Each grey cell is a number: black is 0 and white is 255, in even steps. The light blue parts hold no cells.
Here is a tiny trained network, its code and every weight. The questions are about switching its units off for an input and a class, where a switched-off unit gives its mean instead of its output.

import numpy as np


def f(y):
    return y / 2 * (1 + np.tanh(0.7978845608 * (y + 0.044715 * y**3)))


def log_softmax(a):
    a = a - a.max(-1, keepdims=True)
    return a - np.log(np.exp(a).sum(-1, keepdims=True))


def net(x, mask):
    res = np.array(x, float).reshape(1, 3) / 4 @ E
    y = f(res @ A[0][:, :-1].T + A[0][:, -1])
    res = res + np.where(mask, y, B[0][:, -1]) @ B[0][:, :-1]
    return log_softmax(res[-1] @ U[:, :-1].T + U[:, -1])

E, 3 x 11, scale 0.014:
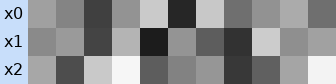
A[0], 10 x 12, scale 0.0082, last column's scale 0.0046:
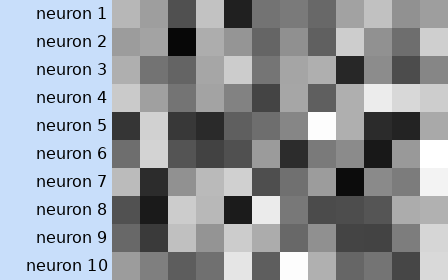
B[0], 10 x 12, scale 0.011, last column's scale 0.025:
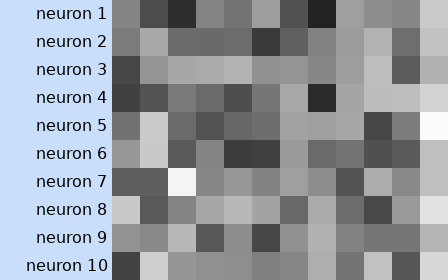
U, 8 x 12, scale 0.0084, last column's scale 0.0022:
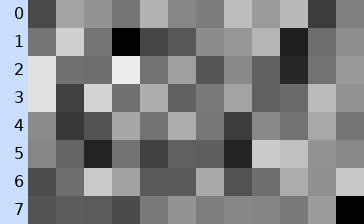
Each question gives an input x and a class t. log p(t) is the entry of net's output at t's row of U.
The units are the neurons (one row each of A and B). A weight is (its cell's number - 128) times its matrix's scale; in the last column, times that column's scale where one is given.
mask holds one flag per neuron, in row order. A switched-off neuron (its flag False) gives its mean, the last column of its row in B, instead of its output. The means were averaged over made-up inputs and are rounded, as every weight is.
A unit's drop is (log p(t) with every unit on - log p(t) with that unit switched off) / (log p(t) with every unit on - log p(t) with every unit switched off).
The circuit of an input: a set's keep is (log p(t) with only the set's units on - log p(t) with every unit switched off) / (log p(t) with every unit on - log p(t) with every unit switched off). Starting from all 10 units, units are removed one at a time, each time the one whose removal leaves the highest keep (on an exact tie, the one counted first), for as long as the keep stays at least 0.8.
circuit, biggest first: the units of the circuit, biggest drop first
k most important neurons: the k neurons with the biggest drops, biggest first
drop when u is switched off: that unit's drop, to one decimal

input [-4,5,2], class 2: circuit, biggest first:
(neuron 8)
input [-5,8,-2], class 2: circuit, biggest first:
(neuron 4; neuron 8)
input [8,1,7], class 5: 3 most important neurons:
(neuron 1; neuron 4; neuron 2)
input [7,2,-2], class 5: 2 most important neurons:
(neuron 4; neuron 7)
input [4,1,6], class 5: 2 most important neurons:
(neuron 1; neuron 4)
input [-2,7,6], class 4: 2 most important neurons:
(neuron 8; neuron 5)
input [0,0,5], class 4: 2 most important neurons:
(neuron 4; neuron 10)
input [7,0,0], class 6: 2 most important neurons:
(neuron 4; neuron 5)
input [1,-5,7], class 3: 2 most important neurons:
(neuron 8; neuron 9)
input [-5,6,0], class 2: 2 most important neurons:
(neuron 8; neuron 4)
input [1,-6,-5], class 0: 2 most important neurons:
(neuron 10; neuron 3)
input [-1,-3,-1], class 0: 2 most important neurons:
(neuron 6; neuron 5)
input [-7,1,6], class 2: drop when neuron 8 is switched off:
0.1
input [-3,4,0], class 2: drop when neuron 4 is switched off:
0.4
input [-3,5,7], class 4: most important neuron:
(neuron 8)
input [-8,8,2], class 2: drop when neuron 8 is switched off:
0.6
